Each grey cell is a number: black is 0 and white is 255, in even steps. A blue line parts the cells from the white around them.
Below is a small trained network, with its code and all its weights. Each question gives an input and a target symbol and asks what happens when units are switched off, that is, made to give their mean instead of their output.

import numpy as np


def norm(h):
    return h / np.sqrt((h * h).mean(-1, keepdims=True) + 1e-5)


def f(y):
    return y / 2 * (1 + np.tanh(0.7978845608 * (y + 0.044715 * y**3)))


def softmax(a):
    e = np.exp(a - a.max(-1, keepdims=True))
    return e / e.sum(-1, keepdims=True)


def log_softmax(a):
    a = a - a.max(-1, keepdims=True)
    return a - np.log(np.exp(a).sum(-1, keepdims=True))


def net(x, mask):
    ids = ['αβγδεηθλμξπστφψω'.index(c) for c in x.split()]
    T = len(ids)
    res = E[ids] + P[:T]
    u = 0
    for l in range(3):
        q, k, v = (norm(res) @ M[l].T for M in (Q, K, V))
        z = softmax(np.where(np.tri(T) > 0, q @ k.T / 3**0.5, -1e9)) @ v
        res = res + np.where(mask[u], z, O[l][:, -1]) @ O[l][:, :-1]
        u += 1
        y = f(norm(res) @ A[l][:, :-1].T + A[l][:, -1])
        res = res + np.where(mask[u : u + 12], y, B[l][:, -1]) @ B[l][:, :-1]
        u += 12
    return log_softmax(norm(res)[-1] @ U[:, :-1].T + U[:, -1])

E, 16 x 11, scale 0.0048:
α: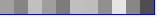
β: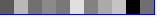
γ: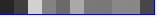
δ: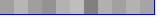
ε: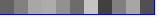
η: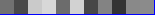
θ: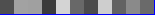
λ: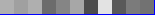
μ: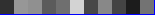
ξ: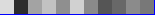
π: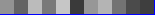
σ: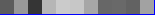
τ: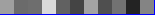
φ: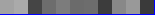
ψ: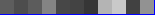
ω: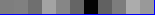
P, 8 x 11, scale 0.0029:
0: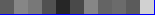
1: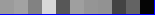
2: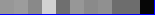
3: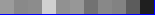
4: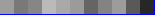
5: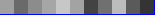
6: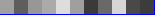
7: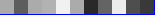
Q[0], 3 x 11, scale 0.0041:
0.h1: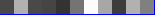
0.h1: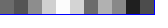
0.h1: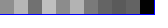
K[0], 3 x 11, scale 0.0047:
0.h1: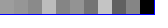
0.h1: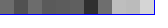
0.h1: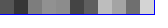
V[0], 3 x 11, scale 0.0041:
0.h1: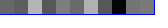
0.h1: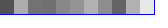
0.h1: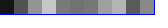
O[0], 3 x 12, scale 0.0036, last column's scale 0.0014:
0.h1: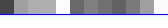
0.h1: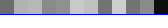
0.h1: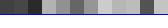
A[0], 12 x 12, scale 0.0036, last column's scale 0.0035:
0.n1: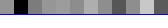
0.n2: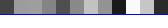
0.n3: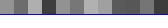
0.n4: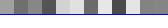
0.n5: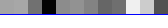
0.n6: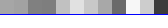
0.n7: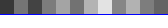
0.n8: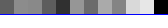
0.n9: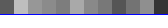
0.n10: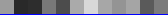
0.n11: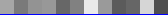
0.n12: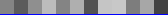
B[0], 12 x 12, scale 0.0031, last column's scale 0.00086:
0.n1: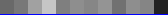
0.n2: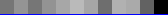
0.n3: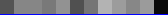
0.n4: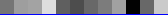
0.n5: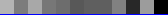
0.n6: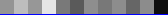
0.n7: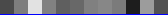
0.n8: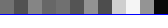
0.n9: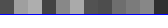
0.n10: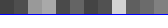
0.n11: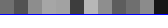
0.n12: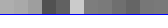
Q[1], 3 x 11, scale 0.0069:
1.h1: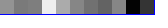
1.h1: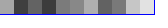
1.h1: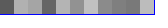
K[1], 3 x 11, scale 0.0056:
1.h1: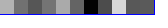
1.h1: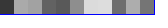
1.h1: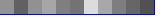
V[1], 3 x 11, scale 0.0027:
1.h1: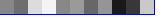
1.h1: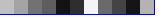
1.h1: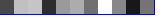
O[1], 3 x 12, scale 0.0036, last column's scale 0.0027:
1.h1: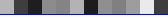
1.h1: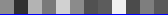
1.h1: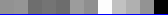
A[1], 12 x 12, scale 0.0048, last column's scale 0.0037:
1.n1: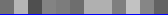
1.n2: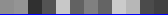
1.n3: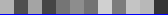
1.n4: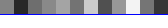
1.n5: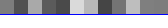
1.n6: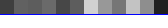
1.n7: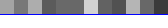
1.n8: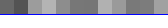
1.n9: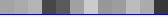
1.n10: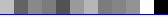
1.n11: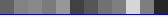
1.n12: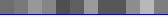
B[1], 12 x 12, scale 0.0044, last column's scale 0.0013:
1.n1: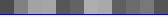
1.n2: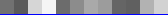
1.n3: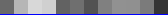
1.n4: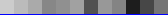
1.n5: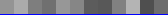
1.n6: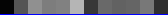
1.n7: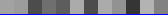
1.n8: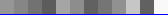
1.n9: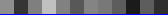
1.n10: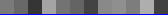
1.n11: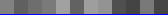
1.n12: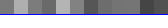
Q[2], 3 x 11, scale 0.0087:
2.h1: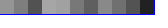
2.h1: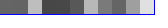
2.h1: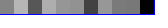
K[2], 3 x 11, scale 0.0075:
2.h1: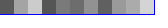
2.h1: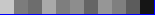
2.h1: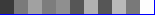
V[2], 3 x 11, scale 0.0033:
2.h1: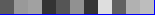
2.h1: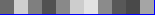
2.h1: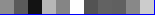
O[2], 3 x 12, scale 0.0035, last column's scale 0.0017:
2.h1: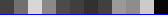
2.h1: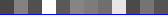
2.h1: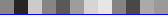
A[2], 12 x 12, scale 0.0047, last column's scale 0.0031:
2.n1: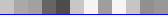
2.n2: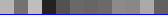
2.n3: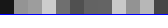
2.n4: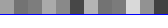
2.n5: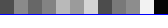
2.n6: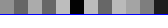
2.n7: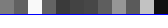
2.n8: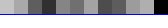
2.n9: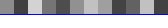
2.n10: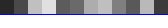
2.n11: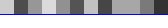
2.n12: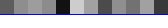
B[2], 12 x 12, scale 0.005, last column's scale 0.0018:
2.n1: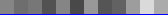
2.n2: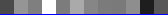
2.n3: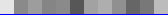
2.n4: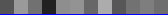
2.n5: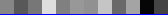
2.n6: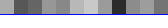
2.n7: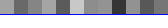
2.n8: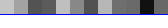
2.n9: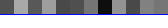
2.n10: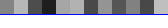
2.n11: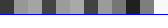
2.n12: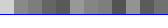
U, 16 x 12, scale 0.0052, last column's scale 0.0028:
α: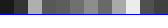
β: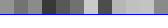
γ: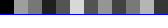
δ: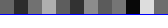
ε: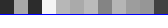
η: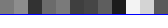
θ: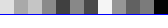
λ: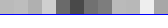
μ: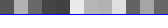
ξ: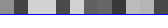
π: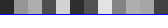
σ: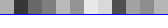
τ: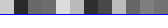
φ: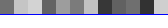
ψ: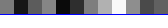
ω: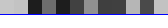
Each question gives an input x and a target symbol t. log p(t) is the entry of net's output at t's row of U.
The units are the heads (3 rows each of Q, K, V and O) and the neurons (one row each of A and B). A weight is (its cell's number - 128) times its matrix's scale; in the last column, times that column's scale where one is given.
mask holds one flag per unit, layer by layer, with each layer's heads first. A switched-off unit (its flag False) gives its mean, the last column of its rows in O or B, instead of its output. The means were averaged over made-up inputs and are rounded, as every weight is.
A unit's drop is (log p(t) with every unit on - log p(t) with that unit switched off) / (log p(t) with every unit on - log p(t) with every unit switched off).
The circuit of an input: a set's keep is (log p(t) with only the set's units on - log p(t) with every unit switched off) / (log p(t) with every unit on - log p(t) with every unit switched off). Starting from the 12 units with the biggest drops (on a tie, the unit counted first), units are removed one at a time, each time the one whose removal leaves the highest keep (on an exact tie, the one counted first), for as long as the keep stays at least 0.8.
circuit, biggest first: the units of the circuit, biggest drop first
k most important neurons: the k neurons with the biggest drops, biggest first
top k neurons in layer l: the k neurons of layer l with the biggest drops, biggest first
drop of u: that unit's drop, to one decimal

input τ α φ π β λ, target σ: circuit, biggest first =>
2.h1, 1.h1
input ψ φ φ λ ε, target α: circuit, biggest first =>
0.h1, 2.h1
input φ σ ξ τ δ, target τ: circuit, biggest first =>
1.h1
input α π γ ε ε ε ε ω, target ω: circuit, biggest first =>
1.h1, 0.h1
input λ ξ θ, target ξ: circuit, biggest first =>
1.h1, 2.h1, 2.n7
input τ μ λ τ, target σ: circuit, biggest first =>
2.h1, 1.h1, 0.h1
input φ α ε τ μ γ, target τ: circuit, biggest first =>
1.h1, 0.h1
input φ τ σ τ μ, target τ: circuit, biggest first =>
1.h1, 0.h1
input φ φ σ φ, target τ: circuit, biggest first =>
0.h1, 1.h1, 0.n5
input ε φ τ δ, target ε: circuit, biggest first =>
2.h1, 0.h1
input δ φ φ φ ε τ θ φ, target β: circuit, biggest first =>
0.h1, 2.n1, 1.h1
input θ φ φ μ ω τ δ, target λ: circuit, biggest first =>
1.h1, 2.h1, 2.n3
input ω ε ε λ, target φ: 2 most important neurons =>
0.n8, 0.n4
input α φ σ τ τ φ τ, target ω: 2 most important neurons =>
1.n2, 0.n10
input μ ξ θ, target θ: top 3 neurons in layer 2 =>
2.n3, 2.n7, 2.n10
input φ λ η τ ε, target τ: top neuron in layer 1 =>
1.n4
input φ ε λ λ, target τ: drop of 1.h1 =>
1.1
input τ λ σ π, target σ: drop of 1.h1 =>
0.2
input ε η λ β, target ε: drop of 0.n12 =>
-0.1
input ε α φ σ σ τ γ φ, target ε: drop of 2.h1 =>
0.5
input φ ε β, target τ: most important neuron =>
0.n5
